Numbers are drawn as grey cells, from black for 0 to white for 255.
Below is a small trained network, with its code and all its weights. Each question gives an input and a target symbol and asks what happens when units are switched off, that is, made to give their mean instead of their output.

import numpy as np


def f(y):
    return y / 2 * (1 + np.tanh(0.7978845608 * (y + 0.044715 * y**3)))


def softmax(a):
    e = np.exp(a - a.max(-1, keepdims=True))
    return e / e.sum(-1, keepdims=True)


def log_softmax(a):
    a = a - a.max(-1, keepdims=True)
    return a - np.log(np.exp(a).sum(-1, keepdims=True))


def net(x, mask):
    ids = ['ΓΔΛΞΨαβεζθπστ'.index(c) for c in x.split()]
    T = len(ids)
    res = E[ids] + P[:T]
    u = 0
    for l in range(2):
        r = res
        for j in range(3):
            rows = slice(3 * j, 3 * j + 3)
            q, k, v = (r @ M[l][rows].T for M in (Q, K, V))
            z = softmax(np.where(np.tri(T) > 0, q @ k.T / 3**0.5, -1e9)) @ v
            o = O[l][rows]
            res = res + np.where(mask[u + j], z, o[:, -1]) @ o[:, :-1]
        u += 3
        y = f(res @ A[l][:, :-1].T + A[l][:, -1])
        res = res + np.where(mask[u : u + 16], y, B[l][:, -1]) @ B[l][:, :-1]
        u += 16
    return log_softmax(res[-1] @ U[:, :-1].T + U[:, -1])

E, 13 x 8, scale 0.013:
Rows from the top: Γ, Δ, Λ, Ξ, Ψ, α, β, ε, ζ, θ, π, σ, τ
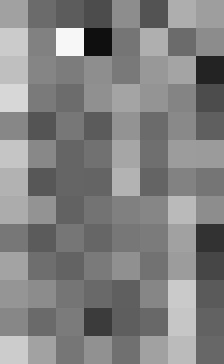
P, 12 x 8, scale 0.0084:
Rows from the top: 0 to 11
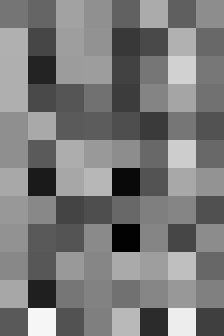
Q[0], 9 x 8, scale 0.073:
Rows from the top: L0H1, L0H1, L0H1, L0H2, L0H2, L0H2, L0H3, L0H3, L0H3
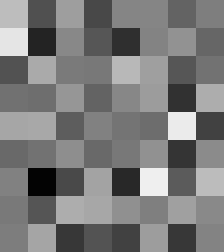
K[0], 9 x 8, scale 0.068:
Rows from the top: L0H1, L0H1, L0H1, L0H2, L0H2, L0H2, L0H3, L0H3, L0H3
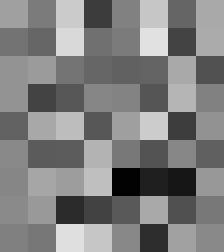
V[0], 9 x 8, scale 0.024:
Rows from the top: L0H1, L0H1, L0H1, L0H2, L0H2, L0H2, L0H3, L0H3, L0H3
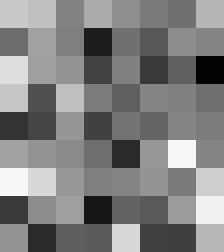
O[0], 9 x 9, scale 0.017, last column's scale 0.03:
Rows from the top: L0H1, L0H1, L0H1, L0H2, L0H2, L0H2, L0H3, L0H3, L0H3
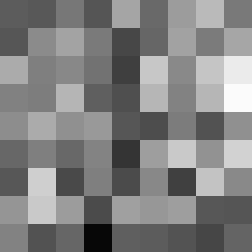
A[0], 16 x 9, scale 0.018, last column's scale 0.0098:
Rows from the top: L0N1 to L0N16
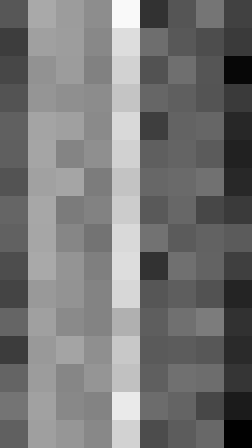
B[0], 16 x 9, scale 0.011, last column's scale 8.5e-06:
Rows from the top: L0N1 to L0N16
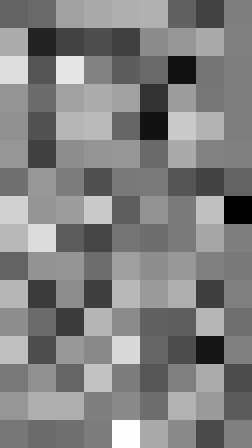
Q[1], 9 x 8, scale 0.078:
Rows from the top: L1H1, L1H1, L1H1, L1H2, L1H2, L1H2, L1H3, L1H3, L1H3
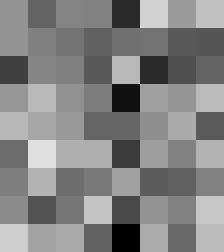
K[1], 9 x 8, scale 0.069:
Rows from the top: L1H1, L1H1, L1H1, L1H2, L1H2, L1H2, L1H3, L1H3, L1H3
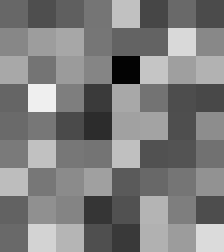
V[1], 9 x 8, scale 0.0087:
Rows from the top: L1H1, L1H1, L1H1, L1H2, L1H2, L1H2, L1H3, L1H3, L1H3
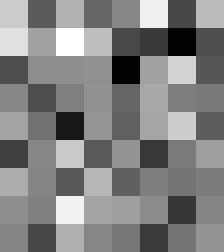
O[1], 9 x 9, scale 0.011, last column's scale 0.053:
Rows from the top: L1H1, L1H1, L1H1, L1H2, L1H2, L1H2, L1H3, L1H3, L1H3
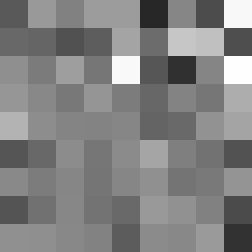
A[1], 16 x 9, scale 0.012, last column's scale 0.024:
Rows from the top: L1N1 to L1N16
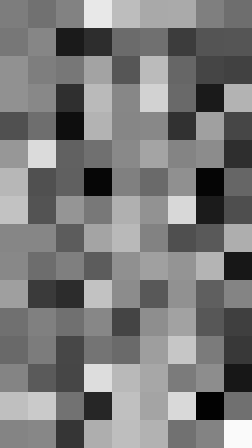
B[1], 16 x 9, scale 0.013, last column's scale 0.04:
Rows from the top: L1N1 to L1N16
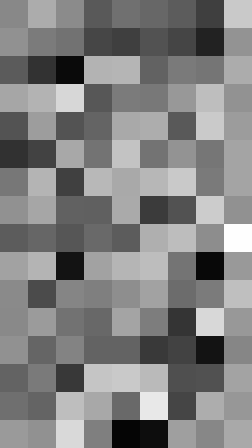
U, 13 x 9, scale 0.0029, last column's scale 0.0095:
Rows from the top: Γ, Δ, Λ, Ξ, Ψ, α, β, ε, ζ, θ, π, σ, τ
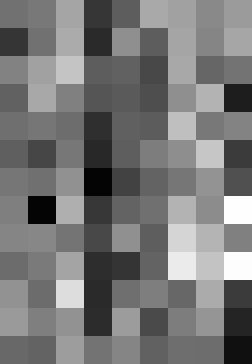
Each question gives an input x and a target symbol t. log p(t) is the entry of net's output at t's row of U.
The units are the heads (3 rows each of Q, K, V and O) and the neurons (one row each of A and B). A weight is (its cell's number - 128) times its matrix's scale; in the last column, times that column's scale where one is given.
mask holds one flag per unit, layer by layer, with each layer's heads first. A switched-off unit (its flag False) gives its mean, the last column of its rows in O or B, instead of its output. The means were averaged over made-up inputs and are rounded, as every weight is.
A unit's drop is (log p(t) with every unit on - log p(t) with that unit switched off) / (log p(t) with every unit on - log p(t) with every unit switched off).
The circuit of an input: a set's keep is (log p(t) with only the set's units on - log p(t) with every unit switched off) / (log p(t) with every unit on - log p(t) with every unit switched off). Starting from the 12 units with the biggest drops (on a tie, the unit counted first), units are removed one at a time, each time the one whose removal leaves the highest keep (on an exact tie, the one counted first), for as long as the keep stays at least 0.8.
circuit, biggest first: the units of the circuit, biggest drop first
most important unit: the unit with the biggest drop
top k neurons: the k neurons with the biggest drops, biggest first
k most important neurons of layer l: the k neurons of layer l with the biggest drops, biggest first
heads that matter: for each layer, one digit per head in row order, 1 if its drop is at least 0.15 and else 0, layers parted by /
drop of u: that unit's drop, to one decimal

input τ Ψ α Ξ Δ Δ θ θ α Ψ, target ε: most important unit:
L1N3
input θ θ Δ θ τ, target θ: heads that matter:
110 / 100
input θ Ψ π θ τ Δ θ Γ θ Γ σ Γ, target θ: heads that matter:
110 / 100
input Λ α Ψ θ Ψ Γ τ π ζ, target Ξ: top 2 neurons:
L1N5; L1N16
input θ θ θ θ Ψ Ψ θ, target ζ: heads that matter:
001 / 000
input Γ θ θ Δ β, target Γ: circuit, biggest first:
L0H1; L0H2; L1H1; L1N10
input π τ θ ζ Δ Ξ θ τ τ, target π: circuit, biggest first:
L0H1; L1H1; L0H2
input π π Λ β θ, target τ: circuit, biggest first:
L0H3; L1N14
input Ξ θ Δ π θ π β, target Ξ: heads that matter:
110 / 100
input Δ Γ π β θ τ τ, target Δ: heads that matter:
011 / 110
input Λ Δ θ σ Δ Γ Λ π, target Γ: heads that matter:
001 / 001
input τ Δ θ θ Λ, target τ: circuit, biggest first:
L1H1; L1N3; L0H2; L0H1
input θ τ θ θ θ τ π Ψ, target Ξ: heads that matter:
001 / 000
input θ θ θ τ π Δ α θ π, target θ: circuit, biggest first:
L0H2; L0H1; L1H1
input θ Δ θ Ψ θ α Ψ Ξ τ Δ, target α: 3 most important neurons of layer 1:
L1N5; L1N16; L1N11
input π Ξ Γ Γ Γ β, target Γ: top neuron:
L1N15
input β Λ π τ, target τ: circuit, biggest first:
L0H3; L1N14
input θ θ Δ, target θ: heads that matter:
110 / 101
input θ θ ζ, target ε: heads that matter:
001 / 000
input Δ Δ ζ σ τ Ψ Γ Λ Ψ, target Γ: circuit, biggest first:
L0H3; L1N15; L1N7
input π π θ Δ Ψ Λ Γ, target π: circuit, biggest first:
L0H2; L1H1
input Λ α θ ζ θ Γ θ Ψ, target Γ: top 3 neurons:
L1N15; L1N7; L1N9
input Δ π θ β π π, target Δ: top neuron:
L1N7
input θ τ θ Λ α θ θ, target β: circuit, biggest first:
L0H3; L1N2
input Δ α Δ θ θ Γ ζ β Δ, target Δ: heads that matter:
011 / 111
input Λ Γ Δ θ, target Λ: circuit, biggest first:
L0H2; L1H1; L0H1
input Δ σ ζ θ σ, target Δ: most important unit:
L1H1
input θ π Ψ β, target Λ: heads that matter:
001 / 000
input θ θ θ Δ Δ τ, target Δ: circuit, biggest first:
L0H3; L1N6
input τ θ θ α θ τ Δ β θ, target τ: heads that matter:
110 / 100
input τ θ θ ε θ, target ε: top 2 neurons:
L1N9; L1N3
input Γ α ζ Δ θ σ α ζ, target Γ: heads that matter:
110 / 110
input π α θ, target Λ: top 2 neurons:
L1N16; L1N1
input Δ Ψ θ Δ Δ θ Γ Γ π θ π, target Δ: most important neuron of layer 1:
L1N9
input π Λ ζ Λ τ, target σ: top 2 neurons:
L1N8; L1N1
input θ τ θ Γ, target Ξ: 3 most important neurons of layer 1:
L1N5; L1N16; L1N14
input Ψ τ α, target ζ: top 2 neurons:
L1N7; L1N8
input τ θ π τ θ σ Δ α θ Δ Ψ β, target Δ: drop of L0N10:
0.0
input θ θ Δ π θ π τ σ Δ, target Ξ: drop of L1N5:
0.2
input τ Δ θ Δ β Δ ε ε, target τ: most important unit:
L0H1
